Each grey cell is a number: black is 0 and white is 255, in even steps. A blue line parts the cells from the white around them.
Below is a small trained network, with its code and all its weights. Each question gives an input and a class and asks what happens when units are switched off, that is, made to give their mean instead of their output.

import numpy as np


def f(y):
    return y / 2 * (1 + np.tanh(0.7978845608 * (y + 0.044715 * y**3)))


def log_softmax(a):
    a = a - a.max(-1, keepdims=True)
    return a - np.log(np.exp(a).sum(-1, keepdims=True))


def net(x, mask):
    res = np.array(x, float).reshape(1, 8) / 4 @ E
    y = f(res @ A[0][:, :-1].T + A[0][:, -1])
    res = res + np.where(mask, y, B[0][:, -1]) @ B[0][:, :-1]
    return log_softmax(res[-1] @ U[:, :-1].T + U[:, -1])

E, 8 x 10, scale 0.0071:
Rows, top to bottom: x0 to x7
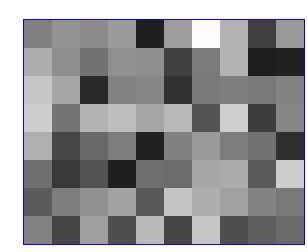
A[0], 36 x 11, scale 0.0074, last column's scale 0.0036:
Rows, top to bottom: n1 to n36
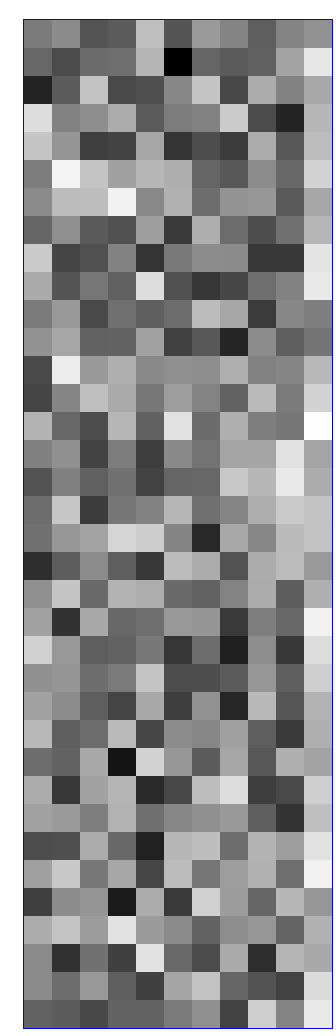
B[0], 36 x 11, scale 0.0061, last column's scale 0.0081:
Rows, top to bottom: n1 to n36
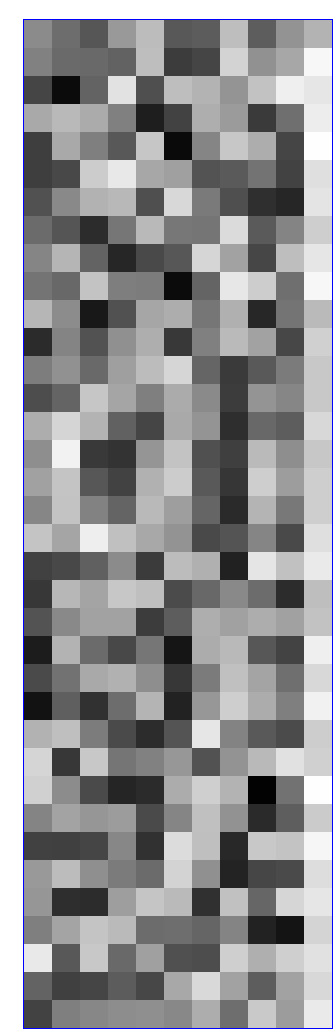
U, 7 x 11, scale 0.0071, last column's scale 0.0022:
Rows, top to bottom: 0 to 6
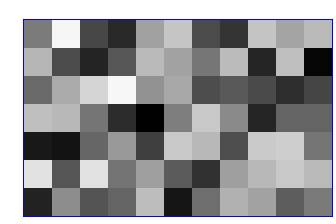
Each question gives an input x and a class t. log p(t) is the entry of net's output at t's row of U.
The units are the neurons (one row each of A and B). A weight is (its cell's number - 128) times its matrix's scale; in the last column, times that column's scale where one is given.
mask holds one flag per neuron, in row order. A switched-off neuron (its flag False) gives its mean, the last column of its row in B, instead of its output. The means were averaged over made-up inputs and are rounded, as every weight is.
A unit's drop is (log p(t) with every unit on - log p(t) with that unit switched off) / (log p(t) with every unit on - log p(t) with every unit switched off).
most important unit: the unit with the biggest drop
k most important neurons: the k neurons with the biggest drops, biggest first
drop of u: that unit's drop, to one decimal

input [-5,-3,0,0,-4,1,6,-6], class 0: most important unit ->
n17
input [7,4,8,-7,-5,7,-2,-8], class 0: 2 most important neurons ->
n16, n17
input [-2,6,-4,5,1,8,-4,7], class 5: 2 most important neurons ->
n34, n27
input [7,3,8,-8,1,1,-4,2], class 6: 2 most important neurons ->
n23, n5
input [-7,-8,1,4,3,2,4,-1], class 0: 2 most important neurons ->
n3, n35
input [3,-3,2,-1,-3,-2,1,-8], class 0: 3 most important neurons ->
n16, n17, n18
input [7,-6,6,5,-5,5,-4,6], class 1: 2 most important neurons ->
n32, n11
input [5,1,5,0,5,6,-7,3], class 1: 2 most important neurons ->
n32, n8
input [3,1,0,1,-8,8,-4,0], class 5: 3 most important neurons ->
n34, n27, n28
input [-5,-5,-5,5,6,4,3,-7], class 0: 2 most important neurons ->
n15, n16
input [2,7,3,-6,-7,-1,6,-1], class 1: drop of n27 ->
-0.1
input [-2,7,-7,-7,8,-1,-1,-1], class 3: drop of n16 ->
0.0
